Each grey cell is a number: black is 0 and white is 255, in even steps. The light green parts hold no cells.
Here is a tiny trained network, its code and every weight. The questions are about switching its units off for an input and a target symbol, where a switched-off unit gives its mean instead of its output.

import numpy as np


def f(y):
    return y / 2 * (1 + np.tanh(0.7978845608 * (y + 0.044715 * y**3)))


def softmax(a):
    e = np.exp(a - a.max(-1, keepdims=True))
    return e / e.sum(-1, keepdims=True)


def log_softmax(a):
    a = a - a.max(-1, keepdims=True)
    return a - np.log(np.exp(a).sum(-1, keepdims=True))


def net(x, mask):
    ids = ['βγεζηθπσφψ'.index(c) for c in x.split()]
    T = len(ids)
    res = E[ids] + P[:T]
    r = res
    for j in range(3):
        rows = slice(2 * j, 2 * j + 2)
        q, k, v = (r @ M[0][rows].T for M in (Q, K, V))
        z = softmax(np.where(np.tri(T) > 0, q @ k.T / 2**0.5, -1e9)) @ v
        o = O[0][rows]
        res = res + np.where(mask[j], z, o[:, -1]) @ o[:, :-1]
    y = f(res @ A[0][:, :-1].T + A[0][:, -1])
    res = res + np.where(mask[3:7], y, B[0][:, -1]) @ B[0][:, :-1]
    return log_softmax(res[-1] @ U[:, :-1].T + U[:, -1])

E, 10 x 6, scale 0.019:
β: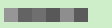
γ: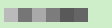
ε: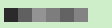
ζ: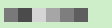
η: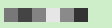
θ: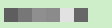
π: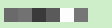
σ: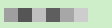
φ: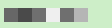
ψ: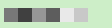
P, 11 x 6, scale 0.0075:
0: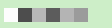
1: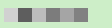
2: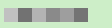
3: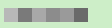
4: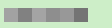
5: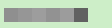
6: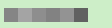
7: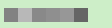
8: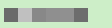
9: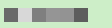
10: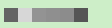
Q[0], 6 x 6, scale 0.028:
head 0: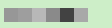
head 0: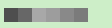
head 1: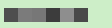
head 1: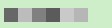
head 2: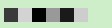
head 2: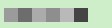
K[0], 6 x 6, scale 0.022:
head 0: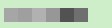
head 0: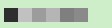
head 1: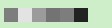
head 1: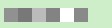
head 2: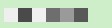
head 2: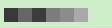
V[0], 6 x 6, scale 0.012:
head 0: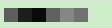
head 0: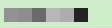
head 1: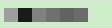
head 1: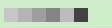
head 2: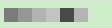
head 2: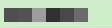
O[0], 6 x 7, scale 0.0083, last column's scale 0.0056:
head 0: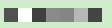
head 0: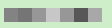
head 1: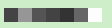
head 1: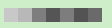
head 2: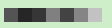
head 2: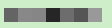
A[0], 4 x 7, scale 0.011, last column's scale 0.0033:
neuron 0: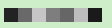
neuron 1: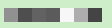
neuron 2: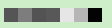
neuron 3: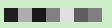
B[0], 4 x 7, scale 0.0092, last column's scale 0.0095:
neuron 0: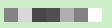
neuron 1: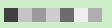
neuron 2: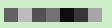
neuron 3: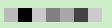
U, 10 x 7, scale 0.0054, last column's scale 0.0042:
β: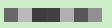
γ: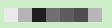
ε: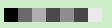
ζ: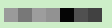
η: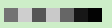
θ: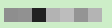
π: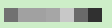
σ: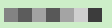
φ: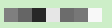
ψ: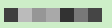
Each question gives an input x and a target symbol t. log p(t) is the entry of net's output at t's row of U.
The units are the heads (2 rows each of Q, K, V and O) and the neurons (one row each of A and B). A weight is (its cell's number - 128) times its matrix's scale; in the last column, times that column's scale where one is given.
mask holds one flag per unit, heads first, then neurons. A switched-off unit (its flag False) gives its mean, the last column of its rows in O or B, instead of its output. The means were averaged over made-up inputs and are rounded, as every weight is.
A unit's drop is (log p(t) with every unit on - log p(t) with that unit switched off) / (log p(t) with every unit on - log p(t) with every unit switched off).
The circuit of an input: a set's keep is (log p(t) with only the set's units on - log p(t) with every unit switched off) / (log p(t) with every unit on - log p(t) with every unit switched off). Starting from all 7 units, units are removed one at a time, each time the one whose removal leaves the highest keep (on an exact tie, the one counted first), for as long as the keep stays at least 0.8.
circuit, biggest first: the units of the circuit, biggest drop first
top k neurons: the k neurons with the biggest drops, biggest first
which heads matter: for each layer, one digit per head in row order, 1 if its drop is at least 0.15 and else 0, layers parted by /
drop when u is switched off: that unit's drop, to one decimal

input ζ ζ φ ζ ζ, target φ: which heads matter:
001
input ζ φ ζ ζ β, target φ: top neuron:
[neuron 0]
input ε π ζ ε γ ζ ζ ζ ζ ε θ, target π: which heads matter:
110
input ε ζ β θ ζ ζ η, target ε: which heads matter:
011
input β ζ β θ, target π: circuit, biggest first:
[head 2; head 1; neuron 1]
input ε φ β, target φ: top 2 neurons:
[neuron 0; neuron 2]
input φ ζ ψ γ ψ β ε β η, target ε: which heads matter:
001
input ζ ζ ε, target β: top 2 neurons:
[neuron 0; neuron 1]
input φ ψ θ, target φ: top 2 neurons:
[neuron 0; neuron 1]
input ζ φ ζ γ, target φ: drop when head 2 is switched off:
0.8
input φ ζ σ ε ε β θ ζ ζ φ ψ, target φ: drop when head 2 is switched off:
0.6
